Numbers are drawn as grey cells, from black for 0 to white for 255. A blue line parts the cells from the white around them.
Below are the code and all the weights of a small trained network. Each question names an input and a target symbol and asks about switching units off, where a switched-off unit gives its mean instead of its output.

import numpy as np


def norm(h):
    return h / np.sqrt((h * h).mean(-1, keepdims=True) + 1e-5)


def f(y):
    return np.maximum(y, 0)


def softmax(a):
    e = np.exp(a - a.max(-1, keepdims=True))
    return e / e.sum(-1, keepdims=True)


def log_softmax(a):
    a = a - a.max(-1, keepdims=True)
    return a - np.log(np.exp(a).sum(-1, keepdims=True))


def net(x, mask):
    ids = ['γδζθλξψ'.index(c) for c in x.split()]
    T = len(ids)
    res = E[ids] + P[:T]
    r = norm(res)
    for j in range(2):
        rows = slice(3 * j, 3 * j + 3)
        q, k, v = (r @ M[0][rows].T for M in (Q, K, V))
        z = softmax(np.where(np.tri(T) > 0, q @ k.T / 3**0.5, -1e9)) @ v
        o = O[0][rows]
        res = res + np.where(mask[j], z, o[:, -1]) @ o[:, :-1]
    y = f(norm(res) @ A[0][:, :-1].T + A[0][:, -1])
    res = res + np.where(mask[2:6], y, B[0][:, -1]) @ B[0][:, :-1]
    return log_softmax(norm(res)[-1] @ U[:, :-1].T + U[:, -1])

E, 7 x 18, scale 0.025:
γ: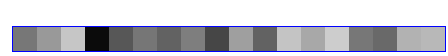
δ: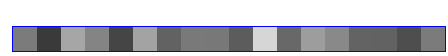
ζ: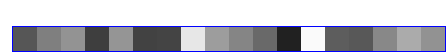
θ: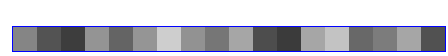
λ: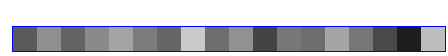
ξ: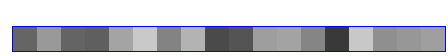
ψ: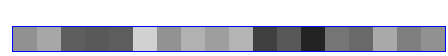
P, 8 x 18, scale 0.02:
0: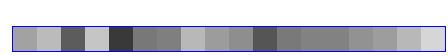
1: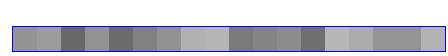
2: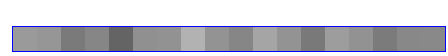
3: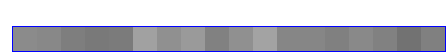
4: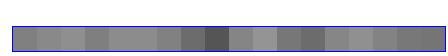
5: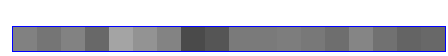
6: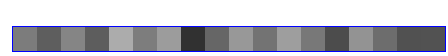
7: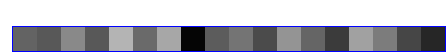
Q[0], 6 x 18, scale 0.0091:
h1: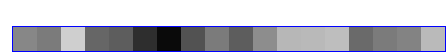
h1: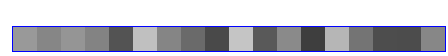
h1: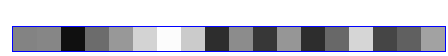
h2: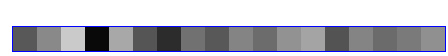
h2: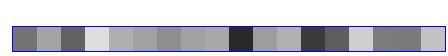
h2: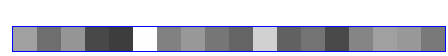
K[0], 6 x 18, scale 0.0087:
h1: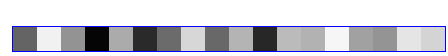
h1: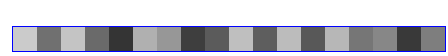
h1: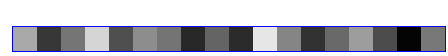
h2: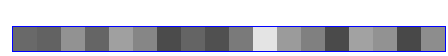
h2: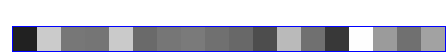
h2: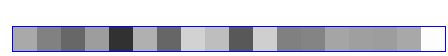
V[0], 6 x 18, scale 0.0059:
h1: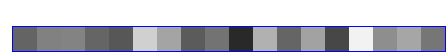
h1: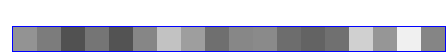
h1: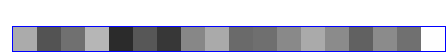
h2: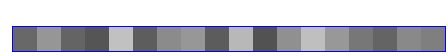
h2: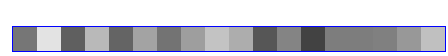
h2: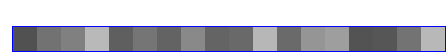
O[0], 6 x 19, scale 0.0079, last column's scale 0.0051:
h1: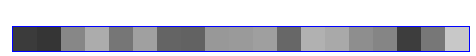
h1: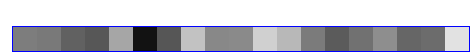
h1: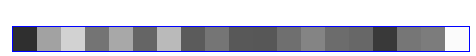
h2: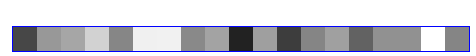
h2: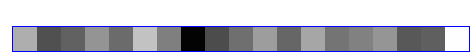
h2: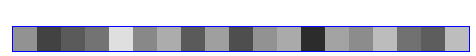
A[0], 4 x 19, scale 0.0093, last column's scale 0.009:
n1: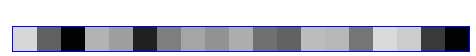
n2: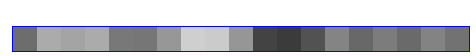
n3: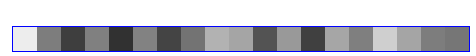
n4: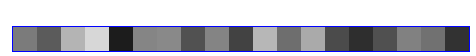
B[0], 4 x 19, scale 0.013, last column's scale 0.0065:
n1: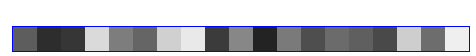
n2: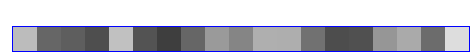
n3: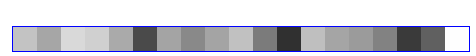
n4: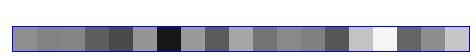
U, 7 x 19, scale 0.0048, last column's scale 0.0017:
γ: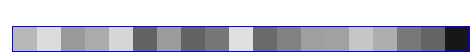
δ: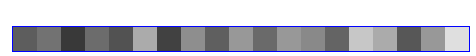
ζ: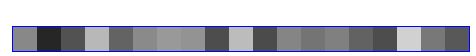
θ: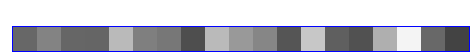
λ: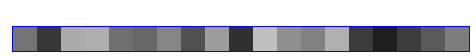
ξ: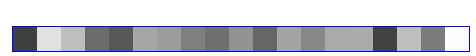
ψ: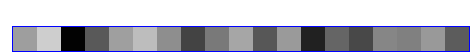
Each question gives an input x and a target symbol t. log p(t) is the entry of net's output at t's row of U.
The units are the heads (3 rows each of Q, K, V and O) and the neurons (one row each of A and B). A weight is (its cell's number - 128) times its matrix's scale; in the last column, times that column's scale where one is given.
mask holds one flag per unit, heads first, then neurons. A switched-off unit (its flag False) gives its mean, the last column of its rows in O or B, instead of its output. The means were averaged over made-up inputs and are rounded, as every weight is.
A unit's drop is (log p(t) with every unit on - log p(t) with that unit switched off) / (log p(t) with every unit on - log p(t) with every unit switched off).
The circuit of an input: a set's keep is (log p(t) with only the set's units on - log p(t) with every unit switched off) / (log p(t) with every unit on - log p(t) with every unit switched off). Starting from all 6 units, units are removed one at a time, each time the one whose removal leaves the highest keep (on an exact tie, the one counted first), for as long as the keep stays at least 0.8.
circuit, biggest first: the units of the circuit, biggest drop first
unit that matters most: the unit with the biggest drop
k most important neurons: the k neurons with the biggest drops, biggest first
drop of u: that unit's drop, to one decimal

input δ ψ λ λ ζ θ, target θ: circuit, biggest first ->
(h2 n2 n1)
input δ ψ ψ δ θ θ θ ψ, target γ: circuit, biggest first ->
(h2 n3)
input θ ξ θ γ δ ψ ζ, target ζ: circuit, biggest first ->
(h2 n1 h1)
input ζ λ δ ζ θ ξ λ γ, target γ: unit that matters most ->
h1
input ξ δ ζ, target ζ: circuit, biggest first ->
(h2 n1)
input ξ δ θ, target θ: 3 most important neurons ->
(n2 n1 n3)
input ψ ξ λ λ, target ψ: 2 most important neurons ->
(n3 n2)
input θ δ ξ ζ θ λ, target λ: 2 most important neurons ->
(n4 n1)
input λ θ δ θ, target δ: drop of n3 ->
0.3
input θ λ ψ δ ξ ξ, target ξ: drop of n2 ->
0.2
